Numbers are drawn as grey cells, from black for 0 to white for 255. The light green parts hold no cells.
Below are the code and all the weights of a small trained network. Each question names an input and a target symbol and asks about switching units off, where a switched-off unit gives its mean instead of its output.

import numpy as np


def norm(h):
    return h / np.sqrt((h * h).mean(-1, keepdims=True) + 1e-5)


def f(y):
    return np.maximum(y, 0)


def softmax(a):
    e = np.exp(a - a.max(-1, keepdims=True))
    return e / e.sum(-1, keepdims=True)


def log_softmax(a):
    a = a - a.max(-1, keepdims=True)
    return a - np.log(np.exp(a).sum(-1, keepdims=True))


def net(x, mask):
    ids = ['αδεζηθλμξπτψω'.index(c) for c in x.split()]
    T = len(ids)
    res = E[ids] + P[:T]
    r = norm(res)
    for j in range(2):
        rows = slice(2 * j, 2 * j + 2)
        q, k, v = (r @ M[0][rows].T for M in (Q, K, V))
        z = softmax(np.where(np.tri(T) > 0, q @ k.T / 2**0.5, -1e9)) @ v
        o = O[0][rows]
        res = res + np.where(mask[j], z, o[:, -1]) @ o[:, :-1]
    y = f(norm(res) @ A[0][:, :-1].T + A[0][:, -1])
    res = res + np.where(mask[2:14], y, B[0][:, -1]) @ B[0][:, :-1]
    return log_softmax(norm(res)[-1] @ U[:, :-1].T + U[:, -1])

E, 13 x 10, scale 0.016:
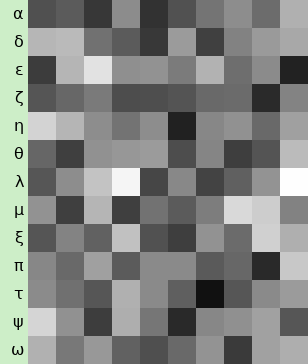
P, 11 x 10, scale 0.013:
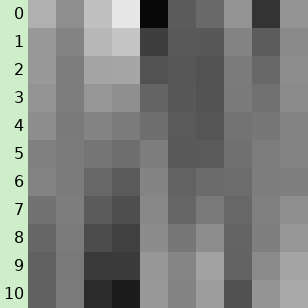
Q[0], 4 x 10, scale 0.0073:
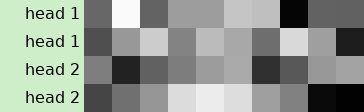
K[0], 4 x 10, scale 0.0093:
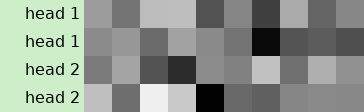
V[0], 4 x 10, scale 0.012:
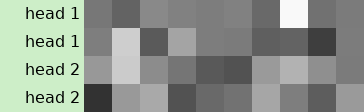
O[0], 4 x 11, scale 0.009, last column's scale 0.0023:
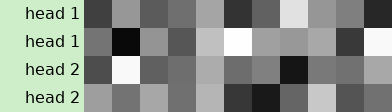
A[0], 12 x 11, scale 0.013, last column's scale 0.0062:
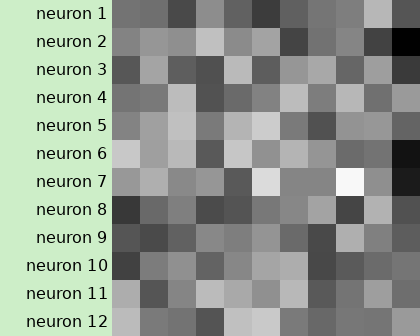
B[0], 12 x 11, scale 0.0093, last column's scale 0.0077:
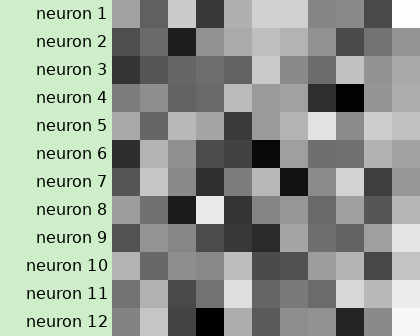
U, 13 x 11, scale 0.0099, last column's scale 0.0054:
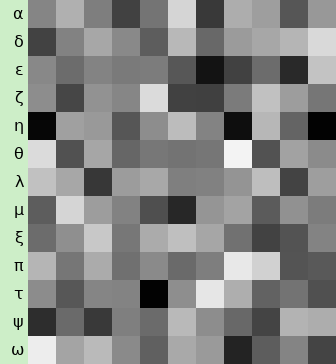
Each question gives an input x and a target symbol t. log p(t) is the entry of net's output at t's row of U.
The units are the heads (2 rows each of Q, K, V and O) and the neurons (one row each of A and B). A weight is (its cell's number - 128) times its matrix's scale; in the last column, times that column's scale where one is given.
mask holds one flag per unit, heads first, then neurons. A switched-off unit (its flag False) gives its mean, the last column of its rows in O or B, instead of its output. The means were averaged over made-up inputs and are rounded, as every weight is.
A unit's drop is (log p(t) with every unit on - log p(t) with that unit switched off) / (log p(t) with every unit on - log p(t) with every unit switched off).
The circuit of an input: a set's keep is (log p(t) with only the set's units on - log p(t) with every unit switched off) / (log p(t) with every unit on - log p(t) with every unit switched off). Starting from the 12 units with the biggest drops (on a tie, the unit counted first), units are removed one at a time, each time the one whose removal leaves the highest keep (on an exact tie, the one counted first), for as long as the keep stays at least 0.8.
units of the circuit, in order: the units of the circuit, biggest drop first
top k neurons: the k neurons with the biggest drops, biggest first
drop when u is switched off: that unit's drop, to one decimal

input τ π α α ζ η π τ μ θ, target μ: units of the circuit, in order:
head 1
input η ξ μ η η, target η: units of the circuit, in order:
head 2; neuron 3
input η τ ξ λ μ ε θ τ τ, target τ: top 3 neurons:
neuron 1; neuron 8; neuron 11
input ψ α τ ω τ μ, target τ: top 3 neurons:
neuron 8; neuron 11; neuron 12
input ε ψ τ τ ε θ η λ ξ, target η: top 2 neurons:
neuron 7; neuron 12
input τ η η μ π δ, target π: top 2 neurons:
neuron 1; neuron 12
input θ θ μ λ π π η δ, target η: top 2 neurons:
neuron 3; neuron 1
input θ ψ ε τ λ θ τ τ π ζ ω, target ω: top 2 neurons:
neuron 4; neuron 5
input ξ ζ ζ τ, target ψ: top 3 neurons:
neuron 2; neuron 10; neuron 9
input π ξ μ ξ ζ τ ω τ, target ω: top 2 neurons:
neuron 1; neuron 12
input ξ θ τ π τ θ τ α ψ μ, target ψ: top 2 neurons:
neuron 4; neuron 8
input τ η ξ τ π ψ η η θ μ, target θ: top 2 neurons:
neuron 11; neuron 4
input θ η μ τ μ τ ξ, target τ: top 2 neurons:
neuron 1; neuron 11
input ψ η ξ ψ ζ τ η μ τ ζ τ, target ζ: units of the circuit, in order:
head 2
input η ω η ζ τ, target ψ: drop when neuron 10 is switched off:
0.1
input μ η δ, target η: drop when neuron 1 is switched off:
0.2
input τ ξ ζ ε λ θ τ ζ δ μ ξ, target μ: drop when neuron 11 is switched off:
0.2
